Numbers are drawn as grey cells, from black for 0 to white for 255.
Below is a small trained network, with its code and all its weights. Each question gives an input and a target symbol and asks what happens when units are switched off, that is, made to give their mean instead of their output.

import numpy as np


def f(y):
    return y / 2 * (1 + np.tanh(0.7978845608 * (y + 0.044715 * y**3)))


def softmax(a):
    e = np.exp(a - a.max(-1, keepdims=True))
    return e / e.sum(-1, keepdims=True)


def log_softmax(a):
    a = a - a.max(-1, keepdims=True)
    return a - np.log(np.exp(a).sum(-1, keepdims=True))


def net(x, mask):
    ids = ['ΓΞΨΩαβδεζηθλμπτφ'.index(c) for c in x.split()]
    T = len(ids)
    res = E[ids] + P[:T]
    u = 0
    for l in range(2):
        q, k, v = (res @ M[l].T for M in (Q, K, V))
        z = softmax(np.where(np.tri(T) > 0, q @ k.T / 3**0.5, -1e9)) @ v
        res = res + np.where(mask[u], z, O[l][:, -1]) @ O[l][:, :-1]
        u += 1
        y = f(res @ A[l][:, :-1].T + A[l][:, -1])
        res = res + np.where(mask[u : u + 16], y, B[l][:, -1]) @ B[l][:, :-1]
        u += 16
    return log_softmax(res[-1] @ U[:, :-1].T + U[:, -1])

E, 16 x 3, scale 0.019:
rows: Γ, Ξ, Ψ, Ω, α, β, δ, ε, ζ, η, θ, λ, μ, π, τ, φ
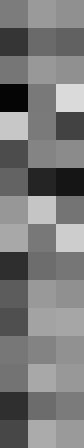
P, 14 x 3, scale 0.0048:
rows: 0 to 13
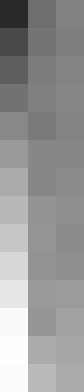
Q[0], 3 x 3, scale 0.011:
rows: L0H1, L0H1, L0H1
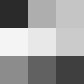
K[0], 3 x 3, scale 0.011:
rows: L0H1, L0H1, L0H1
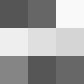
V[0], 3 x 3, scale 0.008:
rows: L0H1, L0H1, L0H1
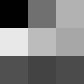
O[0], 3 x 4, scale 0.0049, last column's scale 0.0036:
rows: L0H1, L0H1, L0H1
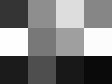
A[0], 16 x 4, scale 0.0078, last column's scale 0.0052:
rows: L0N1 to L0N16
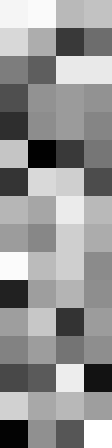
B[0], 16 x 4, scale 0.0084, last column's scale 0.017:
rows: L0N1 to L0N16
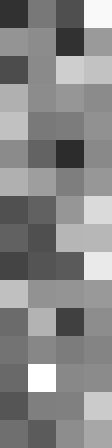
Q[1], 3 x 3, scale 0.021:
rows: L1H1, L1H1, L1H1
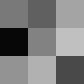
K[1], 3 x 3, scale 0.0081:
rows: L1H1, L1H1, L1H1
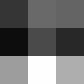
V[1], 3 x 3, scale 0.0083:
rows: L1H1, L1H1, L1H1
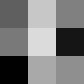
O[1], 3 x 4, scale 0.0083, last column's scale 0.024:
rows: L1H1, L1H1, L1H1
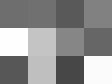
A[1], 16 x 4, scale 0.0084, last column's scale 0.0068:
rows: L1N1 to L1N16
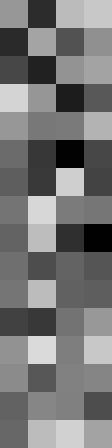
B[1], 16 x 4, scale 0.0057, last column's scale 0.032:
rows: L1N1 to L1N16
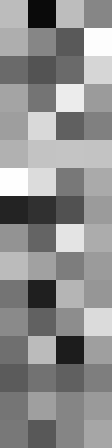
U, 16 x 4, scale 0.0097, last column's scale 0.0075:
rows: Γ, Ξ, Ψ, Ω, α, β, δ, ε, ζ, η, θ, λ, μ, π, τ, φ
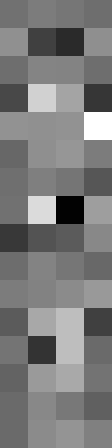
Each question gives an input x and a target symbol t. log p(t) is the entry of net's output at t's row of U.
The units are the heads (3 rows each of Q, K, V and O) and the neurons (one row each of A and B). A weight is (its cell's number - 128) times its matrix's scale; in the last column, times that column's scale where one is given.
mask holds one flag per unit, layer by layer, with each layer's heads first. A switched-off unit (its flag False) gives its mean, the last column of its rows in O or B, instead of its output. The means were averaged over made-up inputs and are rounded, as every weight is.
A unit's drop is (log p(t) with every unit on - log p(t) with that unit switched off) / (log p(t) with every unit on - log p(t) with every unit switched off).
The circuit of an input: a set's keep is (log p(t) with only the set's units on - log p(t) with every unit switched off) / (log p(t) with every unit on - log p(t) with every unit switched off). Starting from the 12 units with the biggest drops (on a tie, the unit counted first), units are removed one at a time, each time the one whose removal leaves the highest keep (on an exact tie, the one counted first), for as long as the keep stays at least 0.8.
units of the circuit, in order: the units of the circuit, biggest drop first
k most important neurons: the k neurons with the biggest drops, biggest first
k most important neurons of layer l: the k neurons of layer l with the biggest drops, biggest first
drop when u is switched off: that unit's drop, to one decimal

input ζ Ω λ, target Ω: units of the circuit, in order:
[L0H1 L0N14]
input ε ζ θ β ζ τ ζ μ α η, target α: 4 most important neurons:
[L0N6 L0N2 L0N12 L0N16]
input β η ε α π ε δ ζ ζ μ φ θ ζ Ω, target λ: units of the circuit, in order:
[L0H1 L0N1 L0N3]
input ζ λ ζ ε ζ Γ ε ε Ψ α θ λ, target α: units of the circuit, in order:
[L1H1 L0N6 L0H1 L0N2]
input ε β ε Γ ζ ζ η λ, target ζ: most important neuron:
[L0N10]
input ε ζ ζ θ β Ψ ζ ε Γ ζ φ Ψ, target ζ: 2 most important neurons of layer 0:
[L0N10 L0N8]
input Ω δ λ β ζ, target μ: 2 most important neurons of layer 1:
[L1N1 L1N13]
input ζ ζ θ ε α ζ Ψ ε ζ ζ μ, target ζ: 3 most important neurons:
[L0N10 L0N1 L0N8]
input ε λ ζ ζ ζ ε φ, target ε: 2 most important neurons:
[L0N1 L1N13]
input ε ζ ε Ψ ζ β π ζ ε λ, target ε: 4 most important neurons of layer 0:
[L0N1 L0N12 L0N2 L0N3]
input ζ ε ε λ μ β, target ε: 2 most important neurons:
[L1N13 L1N9]
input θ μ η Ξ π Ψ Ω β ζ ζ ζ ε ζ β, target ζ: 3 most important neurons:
[L0N10 L0N8 L0N9]
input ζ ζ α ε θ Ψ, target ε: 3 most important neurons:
[L0N10 L0N1 L0N8]
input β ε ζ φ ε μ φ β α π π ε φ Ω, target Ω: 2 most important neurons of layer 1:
[L1N2 L1N13]
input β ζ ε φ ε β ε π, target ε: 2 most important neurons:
[L1N13 L1N12]
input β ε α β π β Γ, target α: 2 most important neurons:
[L0N6 L0N2]
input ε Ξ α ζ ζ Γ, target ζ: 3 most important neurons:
[L0N1 L0N10 L0N8]
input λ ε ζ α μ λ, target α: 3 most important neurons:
[L0N6 L0N2 L0N12]
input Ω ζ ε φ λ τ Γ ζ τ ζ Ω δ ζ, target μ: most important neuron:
[L0N6]
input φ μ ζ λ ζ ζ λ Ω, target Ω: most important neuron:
[L0N14]
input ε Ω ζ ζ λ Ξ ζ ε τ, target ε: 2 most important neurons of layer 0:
[L0N14 L0N1]
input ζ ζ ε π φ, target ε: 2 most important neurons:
[L1N13 L0N1]
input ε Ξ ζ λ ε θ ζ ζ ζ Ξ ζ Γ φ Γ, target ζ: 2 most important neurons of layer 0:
[L0N10 L0N1]
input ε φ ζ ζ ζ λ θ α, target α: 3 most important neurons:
[L1N6 L1N4 L1N9]
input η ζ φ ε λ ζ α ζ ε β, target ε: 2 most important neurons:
[L0N10 L0N1]
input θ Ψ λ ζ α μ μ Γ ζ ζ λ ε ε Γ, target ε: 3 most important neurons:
[L0N1 L1N13 L1N12]
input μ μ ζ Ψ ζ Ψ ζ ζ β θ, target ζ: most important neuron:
[L1N7]
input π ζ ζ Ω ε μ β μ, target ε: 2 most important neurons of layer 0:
[L0N1 L0N12]
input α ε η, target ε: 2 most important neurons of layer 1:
[L1N13 L1N9]
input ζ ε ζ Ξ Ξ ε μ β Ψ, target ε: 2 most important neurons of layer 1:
[L1N13 L1N12]
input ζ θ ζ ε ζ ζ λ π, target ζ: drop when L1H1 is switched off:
0.2
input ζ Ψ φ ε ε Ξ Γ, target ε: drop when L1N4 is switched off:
0.1
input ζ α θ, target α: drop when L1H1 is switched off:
1.0
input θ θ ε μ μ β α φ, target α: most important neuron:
[L0N6]
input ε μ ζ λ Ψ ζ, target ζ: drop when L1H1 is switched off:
0.2
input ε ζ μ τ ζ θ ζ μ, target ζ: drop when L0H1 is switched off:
0.1
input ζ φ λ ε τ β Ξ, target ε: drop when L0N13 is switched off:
0.0
